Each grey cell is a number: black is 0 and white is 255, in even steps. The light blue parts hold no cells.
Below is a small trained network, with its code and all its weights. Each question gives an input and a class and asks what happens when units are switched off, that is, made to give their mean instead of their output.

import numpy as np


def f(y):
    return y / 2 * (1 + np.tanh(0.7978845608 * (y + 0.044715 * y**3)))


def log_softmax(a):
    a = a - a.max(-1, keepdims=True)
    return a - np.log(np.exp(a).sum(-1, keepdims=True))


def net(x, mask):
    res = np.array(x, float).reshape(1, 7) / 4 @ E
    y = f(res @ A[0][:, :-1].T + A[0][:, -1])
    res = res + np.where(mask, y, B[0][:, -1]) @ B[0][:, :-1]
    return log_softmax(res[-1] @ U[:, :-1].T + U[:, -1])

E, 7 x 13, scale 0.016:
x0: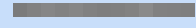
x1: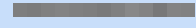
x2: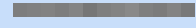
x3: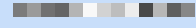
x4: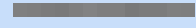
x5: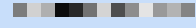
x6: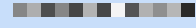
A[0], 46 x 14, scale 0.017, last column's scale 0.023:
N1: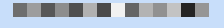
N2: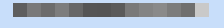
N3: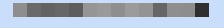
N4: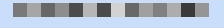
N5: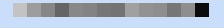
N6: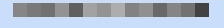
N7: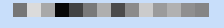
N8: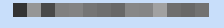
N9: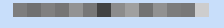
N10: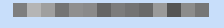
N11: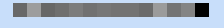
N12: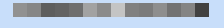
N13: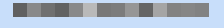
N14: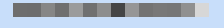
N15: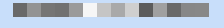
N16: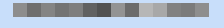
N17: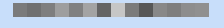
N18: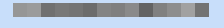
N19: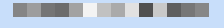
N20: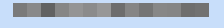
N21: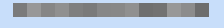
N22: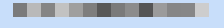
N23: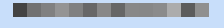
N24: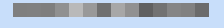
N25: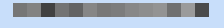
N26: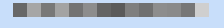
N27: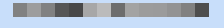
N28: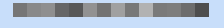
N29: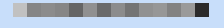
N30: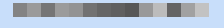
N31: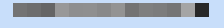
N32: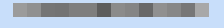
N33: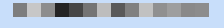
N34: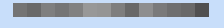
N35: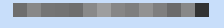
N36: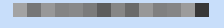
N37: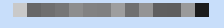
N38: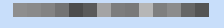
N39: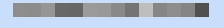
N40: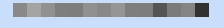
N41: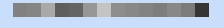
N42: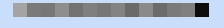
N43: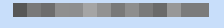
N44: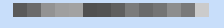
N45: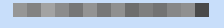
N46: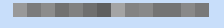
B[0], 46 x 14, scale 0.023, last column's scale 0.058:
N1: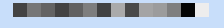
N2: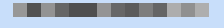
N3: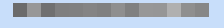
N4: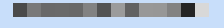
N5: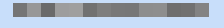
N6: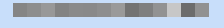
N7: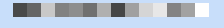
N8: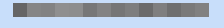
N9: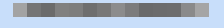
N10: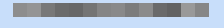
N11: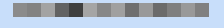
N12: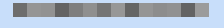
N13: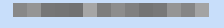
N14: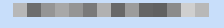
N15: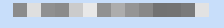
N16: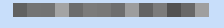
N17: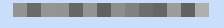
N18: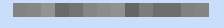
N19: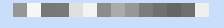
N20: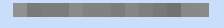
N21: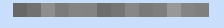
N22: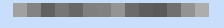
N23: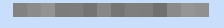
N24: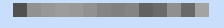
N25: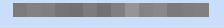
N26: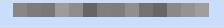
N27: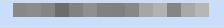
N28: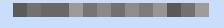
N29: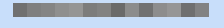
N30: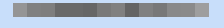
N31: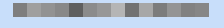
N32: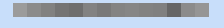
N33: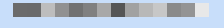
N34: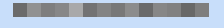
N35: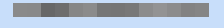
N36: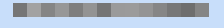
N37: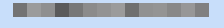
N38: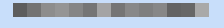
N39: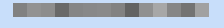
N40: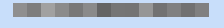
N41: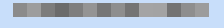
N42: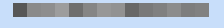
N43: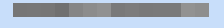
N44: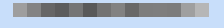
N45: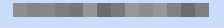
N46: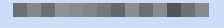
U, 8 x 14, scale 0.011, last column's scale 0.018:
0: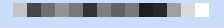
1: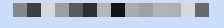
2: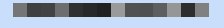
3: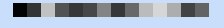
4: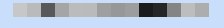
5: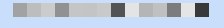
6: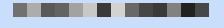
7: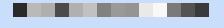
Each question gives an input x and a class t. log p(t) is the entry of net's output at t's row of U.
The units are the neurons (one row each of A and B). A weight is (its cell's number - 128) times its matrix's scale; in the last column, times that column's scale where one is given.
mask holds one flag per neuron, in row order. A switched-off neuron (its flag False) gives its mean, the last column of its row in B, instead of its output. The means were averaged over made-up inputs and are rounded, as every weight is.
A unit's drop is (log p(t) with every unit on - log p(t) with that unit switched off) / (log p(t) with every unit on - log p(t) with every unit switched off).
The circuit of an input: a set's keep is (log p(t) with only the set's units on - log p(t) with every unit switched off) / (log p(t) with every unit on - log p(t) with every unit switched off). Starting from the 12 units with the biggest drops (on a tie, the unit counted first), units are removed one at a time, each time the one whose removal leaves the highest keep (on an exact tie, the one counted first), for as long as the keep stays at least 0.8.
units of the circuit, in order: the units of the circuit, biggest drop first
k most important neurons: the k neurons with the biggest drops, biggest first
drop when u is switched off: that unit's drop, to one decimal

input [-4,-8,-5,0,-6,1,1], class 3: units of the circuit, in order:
N19; N15
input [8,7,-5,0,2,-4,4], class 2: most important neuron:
N19
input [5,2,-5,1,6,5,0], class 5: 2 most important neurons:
N1; N4
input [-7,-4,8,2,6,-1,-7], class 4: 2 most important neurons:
N7; N33
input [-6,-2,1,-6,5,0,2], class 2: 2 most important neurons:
N7; N33
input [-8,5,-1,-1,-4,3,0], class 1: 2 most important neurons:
N1; N19
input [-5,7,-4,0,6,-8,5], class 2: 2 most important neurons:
N19; N15
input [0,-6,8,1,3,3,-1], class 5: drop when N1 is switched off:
0.4
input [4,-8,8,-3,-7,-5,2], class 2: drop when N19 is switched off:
0.1
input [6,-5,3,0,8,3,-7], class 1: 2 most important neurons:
N19; N15
